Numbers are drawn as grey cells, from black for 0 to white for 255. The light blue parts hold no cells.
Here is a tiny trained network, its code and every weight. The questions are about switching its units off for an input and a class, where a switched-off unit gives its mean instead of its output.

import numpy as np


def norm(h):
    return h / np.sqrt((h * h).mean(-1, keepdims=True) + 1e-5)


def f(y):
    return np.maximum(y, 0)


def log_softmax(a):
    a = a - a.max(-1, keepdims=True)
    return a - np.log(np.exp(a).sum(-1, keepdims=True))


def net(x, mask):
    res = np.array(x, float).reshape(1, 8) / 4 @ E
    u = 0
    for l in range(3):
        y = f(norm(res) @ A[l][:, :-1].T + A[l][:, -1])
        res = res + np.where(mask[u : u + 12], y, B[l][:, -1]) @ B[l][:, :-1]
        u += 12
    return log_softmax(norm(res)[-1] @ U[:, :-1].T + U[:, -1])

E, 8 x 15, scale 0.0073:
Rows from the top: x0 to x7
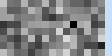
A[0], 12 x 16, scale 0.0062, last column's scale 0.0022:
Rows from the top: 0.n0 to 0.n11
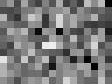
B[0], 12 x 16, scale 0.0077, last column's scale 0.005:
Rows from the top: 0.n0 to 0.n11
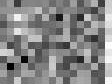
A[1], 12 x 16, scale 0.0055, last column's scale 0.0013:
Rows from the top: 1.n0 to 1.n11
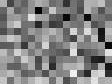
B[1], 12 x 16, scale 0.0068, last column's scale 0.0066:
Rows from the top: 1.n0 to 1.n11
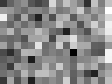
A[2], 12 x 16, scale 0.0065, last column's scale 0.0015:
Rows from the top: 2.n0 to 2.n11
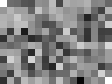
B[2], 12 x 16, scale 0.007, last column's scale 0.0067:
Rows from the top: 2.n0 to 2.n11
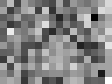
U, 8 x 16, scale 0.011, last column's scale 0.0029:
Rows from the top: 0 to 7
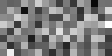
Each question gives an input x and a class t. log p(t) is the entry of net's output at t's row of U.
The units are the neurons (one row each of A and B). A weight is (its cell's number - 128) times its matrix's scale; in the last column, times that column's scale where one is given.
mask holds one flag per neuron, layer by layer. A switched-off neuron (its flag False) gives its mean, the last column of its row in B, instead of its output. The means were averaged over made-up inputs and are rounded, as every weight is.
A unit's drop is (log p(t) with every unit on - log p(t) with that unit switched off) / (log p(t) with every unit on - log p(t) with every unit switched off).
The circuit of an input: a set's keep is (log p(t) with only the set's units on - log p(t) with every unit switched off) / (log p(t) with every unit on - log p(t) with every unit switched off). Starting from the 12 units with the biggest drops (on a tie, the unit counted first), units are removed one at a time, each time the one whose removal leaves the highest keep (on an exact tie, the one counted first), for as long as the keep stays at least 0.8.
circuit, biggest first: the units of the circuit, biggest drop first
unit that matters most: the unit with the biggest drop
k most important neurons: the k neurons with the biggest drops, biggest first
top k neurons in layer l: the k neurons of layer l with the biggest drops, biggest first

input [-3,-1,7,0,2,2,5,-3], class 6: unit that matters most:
0.n9
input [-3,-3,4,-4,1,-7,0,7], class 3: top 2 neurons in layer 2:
[2.n1 2.n0]
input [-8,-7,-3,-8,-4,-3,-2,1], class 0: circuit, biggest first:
[1.n10 0.n5 1.n7]
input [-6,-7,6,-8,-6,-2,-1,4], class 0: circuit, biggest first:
[1.n10 1.n7]
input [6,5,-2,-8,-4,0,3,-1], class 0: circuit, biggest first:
[2.n2 1.n10]
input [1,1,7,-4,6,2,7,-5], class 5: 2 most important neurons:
[2.n5 0.n3]
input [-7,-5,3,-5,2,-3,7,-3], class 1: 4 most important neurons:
[2.n8 0.n7 1.n11 1.n0]
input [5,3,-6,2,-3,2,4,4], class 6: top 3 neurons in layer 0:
[0.n6 0.n7 0.n1]
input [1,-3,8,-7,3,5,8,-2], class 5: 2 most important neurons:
[1.n8 2.n5]
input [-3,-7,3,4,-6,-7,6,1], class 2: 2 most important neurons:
[0.n4 0.n11]
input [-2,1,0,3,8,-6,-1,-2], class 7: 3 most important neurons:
[1.n4 0.n0 2.n11]
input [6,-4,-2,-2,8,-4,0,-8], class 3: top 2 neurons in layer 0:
[0.n7 0.n2]
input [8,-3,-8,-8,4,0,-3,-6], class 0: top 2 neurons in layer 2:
[2.n2 2.n6]
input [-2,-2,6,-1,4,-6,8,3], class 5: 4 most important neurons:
[2.n5 0.n3 0.n11 1.n8]
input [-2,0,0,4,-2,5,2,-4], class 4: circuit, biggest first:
[0.n11 1.n7]
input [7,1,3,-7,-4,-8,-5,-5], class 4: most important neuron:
[2.n7]
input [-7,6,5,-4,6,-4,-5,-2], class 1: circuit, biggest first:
[2.n6 2.n8]
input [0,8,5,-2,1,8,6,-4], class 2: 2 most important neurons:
[0.n2 0.n3]
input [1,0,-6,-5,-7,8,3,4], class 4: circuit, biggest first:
[0.n11 1.n6]
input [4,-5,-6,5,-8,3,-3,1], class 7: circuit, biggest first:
[2.n4 1.n7 2.n0]
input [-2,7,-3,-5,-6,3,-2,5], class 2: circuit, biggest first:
[0.n2]
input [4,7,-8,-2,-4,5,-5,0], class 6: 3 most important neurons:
[0.n6 0.n4 1.n0]
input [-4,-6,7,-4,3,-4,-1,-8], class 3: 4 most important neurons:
[1.n2 0.n7 0.n2 0.n6]
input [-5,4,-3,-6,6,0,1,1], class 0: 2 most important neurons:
[0.n5 0.n8]
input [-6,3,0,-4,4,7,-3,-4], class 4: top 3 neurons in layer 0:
[0.n8 0.n11 0.n4]
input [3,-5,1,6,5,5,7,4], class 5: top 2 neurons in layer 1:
[1.n8 1.n7]
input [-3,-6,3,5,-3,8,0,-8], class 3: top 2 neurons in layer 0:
[0.n7 0.n2]
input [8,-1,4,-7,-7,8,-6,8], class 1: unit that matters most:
0.n8
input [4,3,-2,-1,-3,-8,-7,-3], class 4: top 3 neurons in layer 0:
[0.n8 0.n3 0.n9]
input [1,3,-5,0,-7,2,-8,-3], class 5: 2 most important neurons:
[1.n0 1.n11]
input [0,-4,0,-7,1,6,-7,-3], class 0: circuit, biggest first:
[1.n10 1.n7]
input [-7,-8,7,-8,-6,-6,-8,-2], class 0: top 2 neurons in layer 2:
[2.n3 2.n4]
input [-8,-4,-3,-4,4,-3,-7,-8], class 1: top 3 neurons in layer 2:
[2.n6 2.n8 2.n1]
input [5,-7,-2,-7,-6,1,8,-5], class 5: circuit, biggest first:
[2.n5]
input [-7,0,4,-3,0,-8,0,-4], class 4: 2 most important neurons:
[2.n9 0.n8]
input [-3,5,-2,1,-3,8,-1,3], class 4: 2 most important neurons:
[0.n11 1.n6]
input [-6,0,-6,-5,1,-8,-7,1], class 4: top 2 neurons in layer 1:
[1.n5 1.n8]
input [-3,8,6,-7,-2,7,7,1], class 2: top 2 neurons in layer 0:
[0.n2 0.n3]
